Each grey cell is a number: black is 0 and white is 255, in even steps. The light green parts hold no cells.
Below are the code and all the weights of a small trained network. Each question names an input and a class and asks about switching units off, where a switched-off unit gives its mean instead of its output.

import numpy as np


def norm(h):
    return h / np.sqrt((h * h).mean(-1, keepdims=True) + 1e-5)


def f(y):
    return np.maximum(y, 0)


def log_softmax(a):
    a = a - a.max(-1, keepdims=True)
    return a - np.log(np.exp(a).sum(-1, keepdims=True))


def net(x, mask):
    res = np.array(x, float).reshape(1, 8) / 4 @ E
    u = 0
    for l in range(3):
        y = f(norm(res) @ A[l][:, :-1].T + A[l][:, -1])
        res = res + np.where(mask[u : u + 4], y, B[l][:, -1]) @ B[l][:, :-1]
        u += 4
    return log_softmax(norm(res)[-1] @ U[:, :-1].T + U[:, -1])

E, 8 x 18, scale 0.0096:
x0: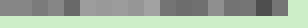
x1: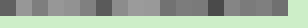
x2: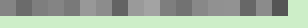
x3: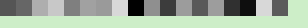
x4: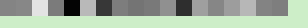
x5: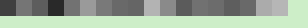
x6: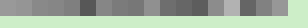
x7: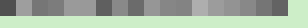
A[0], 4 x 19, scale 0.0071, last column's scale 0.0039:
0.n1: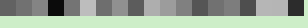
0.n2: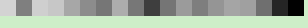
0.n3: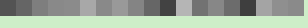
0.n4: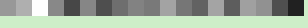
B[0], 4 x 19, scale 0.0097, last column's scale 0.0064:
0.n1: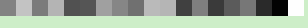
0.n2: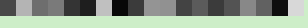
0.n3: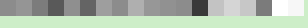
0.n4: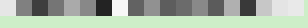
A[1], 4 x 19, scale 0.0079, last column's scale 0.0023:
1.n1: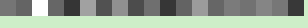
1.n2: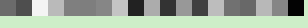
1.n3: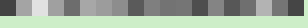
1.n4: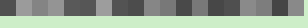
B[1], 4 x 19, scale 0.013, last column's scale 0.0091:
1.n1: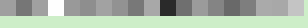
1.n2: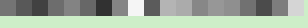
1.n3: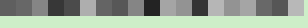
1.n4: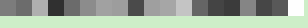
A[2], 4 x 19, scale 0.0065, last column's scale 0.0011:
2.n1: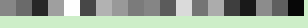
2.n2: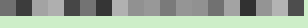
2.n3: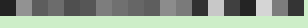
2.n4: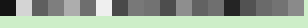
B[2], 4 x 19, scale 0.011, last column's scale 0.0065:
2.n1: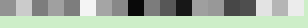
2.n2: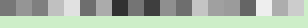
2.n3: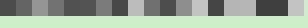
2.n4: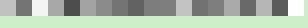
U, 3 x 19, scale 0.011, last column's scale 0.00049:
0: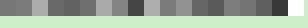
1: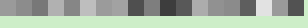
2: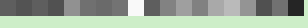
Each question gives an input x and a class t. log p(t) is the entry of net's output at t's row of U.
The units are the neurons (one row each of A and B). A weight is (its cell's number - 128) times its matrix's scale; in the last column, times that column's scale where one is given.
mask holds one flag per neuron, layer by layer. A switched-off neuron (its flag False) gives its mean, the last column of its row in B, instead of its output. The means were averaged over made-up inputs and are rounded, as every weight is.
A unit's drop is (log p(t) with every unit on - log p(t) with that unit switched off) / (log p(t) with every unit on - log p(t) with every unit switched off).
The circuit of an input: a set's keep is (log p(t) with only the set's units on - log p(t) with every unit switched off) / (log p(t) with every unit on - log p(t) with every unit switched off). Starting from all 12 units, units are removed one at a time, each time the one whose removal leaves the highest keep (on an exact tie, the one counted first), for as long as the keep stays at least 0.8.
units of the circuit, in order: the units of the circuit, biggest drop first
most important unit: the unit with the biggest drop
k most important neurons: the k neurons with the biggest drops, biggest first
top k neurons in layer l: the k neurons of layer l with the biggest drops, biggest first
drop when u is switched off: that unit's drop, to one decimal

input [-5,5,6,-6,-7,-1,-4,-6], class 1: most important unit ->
2.n1
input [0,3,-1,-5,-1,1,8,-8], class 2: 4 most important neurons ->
0.n2, 0.n1, 1.n4, 2.n1
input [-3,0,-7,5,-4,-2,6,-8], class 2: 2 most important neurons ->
1.n2, 0.n4
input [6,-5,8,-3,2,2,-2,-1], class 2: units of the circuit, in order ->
0.n2, 2.n1
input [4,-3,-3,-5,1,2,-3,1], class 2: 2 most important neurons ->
0.n2, 0.n1
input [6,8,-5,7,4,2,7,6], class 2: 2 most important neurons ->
1.n2, 1.n3
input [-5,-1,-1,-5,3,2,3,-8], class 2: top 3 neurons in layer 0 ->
0.n1, 0.n2, 0.n4
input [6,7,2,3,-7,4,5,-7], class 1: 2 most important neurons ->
2.n1, 0.n2
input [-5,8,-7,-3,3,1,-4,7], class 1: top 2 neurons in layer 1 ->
1.n4, 1.n2
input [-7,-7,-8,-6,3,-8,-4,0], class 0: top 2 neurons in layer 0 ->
0.n2, 0.n3
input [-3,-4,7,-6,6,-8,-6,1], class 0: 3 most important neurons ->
0.n2, 0.n3, 1.n2
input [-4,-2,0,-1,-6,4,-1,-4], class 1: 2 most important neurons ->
0.n2, 2.n1
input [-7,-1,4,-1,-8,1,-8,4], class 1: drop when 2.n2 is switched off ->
0.0
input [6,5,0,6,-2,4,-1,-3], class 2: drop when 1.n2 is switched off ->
0.1
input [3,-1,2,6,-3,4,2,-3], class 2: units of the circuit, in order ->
1.n2
